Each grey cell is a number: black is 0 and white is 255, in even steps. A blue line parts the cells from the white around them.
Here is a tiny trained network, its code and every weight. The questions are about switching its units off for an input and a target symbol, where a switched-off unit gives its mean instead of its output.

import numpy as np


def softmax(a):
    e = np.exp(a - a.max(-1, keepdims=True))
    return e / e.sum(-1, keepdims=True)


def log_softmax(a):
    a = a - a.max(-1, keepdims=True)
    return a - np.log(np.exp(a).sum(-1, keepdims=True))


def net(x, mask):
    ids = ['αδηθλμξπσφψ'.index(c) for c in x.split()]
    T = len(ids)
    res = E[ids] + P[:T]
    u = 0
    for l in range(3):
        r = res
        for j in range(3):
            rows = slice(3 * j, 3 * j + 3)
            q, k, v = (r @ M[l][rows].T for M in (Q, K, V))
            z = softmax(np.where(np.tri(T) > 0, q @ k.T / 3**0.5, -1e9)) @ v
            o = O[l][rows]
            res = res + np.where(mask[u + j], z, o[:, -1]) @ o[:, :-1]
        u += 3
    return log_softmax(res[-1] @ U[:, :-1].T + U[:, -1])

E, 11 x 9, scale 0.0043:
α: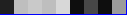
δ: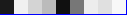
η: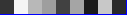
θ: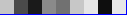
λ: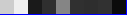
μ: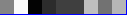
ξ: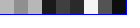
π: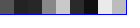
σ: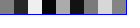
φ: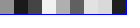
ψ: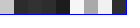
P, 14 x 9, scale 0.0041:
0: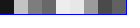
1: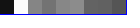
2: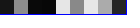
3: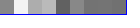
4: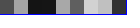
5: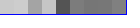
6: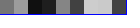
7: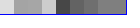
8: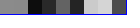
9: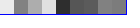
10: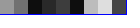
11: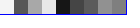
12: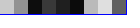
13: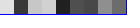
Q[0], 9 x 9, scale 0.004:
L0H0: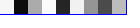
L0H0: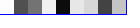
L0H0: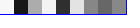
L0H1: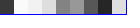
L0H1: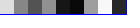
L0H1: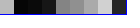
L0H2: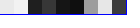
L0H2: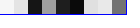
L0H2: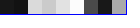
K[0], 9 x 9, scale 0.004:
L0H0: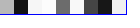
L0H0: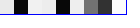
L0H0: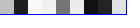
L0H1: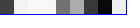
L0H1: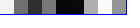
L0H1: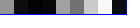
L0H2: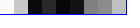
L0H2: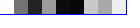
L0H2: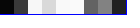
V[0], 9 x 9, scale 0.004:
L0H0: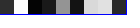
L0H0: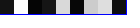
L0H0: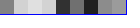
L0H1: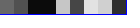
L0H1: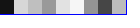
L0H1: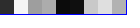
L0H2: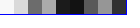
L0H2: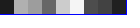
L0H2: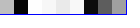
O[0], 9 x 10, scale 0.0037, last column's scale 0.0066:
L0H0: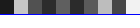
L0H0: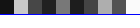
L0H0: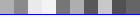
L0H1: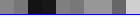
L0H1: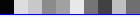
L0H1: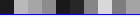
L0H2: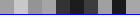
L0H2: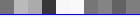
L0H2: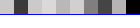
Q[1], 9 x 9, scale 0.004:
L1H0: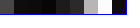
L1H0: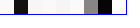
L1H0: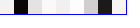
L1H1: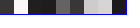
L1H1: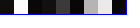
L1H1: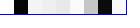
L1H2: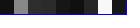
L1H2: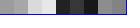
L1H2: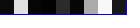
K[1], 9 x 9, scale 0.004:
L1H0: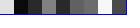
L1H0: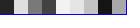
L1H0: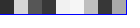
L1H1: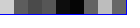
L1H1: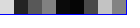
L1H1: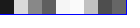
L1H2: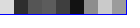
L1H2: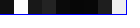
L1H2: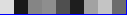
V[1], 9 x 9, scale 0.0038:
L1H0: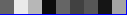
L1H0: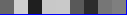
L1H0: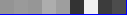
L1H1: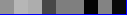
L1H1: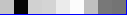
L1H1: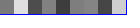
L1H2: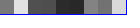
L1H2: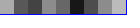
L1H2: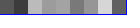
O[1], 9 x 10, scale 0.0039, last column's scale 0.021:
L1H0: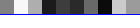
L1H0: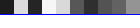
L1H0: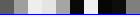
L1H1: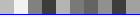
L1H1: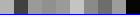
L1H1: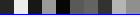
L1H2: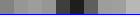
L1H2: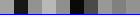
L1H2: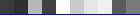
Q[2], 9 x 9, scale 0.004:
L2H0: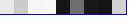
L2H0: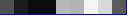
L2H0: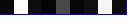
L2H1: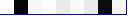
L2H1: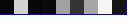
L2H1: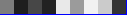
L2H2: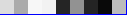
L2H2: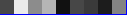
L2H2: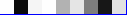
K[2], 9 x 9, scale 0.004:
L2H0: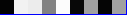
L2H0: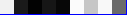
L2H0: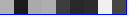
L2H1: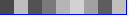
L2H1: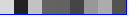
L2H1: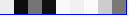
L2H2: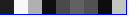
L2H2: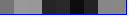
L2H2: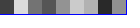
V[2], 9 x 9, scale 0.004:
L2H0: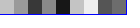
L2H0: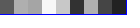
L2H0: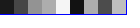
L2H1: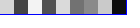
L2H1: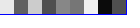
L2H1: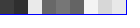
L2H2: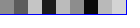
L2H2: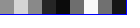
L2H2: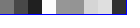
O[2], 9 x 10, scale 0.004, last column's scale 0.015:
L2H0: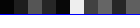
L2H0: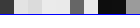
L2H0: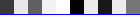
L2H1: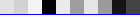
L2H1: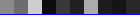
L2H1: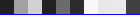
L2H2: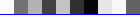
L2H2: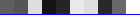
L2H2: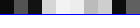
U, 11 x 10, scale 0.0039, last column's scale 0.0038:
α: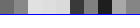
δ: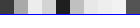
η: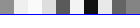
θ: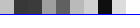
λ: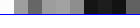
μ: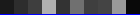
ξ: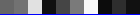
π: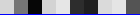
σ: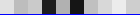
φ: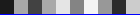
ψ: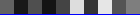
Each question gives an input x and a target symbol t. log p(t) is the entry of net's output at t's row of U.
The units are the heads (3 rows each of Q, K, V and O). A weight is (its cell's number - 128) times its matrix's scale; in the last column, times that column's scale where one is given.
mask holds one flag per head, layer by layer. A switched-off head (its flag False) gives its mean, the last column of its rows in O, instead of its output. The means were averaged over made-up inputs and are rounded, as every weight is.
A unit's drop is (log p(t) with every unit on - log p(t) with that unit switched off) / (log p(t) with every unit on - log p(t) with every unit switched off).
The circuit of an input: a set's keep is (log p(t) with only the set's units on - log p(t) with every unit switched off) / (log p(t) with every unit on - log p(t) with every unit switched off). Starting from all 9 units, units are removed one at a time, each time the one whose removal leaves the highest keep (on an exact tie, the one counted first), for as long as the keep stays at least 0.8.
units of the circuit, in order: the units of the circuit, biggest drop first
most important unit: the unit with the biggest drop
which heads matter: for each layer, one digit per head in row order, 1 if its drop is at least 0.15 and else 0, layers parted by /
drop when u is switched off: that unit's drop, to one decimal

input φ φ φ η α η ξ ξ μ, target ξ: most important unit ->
L2H2
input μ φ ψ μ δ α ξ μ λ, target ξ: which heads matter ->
000 / 110 / 001
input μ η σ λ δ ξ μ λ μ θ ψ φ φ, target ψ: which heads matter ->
010 / 100 / 100
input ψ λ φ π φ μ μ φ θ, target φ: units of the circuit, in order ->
[L2H2 L1H0 L2H0 L1H2]
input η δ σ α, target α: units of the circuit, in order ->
[L0H1 L2H0]
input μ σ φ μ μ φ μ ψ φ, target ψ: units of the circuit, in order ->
[L2H0 L1H0 L0H0]
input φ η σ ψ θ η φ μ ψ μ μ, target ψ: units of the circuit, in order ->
[L2H0 L1H0 L0H1]
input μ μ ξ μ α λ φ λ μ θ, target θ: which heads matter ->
100 / 000 / 011
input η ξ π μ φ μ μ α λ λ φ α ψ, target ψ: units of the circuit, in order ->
[L2H0 L0H1]
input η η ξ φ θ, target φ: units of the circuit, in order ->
[L2H2 L1H0 L2H0]
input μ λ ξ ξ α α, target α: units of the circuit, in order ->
[L2H0 L0H1]
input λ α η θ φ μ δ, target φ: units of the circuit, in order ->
[L2H2 L1H0 L2H0]
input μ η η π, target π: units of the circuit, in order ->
[L2H2 L1H0 L2H1]
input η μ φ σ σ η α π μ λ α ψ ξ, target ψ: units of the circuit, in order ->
[L2H0 L1H0]
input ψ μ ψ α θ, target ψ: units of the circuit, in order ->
[L2H0 L1H0 L0H1]
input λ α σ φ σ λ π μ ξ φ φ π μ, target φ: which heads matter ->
010 / 100 / 011
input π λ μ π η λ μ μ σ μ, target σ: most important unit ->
L2H2
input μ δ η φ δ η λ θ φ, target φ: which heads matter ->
000 / 100 / 001
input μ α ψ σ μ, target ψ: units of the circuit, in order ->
[L2H0 L0H1 L1H0]
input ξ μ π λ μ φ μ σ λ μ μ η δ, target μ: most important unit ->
L0H2
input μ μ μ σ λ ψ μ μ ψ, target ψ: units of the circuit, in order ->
[L2H0 L1H0]
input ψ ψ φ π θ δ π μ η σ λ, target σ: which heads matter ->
000 / 110 / 011
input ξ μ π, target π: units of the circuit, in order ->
[L2H2 L2H0 L1H0]
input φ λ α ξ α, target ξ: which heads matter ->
000 / 101 / 011
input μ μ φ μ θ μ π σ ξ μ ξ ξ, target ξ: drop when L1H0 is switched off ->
0.4
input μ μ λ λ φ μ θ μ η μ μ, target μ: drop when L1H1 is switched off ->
0.2
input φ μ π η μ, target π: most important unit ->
L2H1
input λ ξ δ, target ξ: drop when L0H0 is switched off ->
0.0
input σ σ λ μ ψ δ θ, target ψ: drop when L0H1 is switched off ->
0.2
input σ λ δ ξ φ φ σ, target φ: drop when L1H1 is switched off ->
0.0
